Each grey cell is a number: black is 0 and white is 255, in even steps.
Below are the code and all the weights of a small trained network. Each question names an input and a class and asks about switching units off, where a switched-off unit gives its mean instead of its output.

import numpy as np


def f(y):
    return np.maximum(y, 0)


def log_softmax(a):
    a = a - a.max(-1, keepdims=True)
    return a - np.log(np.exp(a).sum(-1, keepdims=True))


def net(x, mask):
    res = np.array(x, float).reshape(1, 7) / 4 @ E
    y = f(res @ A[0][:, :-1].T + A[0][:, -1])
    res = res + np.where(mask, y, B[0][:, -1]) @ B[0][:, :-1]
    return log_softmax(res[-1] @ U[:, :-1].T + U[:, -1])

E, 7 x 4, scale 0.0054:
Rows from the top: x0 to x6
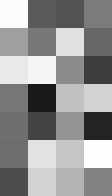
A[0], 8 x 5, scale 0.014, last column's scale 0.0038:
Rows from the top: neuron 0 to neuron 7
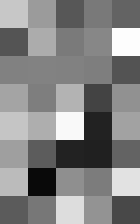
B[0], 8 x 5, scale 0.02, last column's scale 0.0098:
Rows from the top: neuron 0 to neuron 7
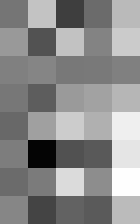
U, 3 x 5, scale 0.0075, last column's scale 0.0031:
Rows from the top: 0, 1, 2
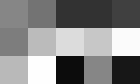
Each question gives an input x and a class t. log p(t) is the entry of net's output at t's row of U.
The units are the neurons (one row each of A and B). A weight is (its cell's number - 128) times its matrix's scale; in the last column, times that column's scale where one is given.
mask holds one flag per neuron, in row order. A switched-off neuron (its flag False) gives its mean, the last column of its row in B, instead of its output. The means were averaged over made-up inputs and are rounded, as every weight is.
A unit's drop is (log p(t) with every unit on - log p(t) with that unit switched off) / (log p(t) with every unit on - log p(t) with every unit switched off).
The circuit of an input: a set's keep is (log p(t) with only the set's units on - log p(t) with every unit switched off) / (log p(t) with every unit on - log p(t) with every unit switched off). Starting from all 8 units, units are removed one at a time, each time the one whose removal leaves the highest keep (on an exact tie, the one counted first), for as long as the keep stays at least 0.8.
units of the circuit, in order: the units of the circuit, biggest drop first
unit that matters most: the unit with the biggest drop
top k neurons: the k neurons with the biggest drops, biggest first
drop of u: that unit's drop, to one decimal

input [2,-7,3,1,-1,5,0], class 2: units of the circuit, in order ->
neuron 6; neuron 4; neuron 5
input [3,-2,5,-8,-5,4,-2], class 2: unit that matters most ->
neuron 0
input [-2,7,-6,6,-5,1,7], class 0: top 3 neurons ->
neuron 7; neuron 4; neuron 6
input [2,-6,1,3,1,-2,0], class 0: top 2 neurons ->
neuron 4; neuron 5
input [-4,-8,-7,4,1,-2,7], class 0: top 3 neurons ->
neuron 4; neuron 6; neuron 7
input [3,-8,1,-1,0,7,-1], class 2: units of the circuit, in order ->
neuron 6; neuron 4; neuron 5
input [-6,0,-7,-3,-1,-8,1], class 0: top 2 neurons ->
neuron 4; neuron 5
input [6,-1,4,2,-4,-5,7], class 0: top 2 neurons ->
neuron 6; neuron 0
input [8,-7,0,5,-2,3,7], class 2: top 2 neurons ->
neuron 6; neuron 4
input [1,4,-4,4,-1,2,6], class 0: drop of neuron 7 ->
0.6
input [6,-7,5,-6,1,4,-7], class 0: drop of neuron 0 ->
-0.1
